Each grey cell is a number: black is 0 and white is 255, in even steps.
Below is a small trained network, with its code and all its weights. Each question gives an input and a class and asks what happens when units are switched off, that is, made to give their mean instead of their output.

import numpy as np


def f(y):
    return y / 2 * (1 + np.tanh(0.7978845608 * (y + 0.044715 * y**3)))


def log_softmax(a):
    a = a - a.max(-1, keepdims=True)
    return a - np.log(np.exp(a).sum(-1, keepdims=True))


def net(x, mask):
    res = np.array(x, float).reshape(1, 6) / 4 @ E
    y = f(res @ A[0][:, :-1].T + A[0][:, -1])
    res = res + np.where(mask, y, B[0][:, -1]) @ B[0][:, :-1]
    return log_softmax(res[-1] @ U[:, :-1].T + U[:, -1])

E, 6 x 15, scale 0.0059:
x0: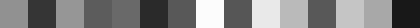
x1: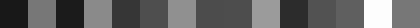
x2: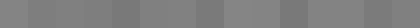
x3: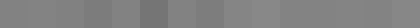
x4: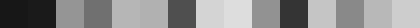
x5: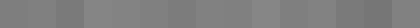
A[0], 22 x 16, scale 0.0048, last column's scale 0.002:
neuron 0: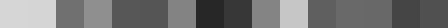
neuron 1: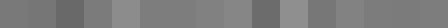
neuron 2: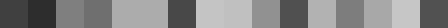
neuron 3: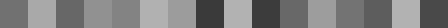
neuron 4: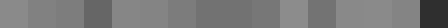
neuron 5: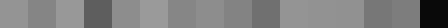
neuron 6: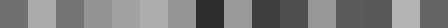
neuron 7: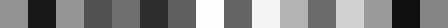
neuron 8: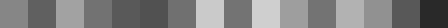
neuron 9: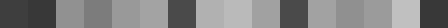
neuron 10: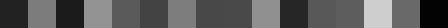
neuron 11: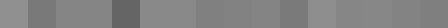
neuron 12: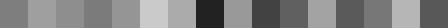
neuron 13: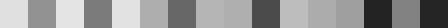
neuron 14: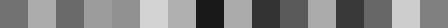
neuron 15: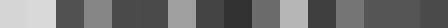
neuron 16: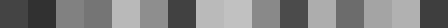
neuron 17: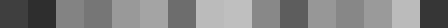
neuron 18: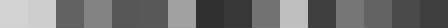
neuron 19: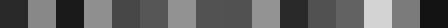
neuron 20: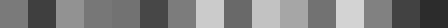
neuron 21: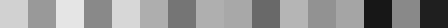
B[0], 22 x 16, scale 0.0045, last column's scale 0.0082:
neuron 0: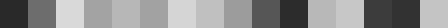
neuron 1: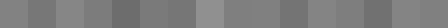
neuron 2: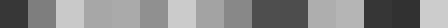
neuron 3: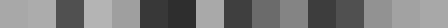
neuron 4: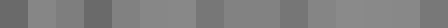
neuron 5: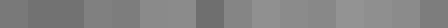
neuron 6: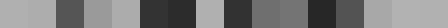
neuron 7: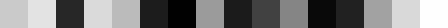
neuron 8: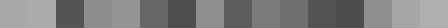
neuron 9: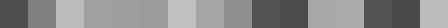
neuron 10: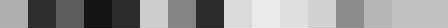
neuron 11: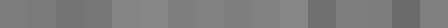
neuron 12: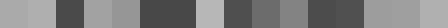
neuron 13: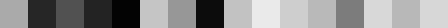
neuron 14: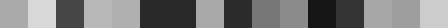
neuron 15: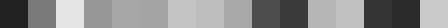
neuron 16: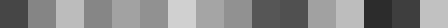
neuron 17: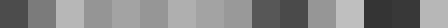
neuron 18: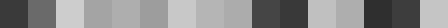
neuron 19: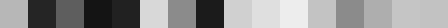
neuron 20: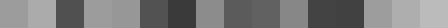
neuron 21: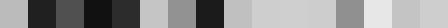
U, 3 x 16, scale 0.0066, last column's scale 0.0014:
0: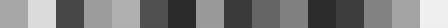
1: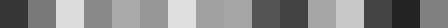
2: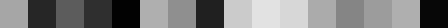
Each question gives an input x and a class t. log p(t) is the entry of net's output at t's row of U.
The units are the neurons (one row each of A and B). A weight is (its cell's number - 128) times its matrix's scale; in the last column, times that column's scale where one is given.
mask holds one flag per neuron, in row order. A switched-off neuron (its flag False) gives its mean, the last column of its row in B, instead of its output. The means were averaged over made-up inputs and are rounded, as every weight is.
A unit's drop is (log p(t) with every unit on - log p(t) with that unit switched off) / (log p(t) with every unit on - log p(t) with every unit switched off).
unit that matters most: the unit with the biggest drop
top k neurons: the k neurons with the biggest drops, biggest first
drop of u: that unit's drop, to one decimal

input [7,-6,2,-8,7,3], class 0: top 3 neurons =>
[neuron 7; neuron 20; neuron 8]
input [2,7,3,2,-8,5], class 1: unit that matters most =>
neuron 15
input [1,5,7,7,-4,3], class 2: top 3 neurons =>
[neuron 19; neuron 10; neuron 2]
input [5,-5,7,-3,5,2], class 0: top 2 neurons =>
[neuron 7; neuron 20]
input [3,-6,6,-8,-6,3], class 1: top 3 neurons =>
[neuron 0; neuron 15; neuron 18]
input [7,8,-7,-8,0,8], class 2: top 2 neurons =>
[neuron 10; neuron 19]
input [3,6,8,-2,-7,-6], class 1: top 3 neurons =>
[neuron 15; neuron 0; neuron 18]
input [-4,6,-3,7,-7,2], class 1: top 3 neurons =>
[neuron 15; neuron 0; neuron 18]
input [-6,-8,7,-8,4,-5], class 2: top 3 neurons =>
[neuron 13; neuron 21; neuron 7]
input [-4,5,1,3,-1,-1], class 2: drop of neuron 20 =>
0.1
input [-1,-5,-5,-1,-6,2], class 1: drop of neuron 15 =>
0.2
